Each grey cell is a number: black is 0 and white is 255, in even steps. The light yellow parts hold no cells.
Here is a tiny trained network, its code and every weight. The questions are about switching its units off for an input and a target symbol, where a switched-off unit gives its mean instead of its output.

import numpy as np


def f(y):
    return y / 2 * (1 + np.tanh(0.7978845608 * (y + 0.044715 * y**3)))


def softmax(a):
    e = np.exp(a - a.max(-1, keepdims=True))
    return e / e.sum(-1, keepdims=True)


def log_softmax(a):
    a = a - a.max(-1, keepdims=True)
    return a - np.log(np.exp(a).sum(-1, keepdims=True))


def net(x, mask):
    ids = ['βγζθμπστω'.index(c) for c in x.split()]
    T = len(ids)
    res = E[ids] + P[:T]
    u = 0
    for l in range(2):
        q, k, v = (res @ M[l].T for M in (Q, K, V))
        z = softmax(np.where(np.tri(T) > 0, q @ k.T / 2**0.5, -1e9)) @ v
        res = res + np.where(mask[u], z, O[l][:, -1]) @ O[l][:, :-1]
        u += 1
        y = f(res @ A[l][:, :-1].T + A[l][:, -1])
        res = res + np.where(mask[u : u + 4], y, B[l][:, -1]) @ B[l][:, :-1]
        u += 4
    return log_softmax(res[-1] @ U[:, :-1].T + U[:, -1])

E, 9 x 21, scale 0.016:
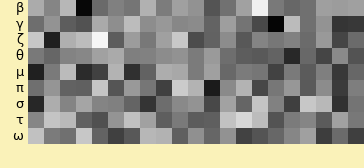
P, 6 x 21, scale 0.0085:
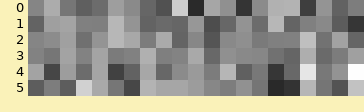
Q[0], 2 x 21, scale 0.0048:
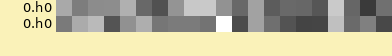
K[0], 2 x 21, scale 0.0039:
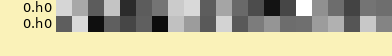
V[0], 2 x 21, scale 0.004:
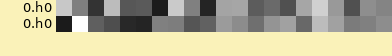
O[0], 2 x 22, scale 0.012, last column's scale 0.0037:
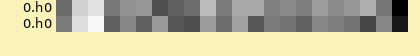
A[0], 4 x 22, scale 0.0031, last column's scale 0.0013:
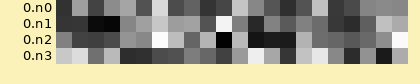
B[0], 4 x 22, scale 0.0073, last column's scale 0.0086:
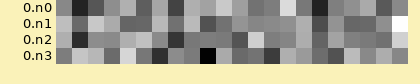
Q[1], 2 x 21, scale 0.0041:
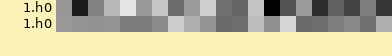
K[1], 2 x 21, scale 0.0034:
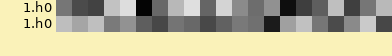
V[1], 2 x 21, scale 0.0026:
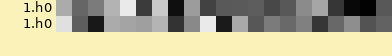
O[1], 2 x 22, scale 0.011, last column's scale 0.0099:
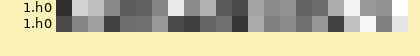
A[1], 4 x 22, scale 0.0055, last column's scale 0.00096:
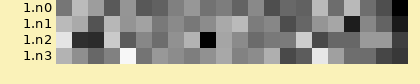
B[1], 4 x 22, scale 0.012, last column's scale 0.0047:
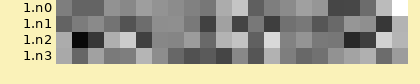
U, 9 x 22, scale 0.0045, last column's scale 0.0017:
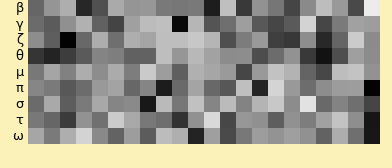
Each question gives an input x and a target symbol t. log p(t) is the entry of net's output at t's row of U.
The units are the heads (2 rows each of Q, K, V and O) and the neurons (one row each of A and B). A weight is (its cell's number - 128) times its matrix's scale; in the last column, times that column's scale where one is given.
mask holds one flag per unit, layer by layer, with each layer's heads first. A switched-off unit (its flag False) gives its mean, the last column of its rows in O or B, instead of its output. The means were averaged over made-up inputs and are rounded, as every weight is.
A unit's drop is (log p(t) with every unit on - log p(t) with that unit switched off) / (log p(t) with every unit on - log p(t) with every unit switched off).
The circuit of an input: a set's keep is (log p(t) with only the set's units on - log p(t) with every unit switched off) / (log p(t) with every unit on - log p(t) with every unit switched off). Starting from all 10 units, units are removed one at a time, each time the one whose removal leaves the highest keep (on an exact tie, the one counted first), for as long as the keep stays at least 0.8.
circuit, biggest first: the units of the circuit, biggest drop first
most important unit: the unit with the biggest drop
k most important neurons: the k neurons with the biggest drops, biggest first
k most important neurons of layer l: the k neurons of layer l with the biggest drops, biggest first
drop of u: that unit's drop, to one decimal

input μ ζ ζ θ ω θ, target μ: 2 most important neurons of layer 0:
(0.n2, 0.n1)
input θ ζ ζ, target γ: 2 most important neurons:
(1.n2, 1.n0)
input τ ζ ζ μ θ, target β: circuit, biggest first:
(1.h0, 0.h0, 1.n2)
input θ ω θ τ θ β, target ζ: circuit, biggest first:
(1.h0, 0.h0, 0.n3)
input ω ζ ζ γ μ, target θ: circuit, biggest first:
(0.h0, 1.h0, 0.n1)
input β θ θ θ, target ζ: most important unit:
1.n2
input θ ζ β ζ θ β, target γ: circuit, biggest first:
(0.h0, 1.n2, 0.n1)
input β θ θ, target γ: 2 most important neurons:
(1.n2, 0.n1)
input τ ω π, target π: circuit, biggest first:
(0.h0, 1.n3, 0.n1, 1.h0)
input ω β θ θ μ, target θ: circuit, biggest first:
(0.h0, 1.h0)
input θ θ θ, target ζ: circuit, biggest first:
(0.h0, 1.n2)
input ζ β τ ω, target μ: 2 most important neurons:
(0.n1, 1.n0)
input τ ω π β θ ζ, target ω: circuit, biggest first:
(0.h0, 1.h0)
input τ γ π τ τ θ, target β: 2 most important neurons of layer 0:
(0.n2, 0.n3)
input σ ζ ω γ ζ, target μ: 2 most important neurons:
(1.n0, 0.n1)
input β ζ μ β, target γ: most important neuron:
(0.n2)
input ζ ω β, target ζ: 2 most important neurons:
(1.n2, 0.n2)
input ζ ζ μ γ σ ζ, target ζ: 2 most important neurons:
(1.n2, 1.n1)
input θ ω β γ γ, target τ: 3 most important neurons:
(1.n3, 0.n1, 1.n0)
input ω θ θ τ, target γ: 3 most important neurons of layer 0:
(0.n3, 0.n2, 0.n0)
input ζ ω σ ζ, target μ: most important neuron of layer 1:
(1.n0)
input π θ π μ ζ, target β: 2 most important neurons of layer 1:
(1.n2, 1.n0)
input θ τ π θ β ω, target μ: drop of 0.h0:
1.7
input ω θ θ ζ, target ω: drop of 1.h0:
0.8
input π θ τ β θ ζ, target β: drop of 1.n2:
0.1
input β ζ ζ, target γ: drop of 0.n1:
0.1
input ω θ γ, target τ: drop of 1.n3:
0.6
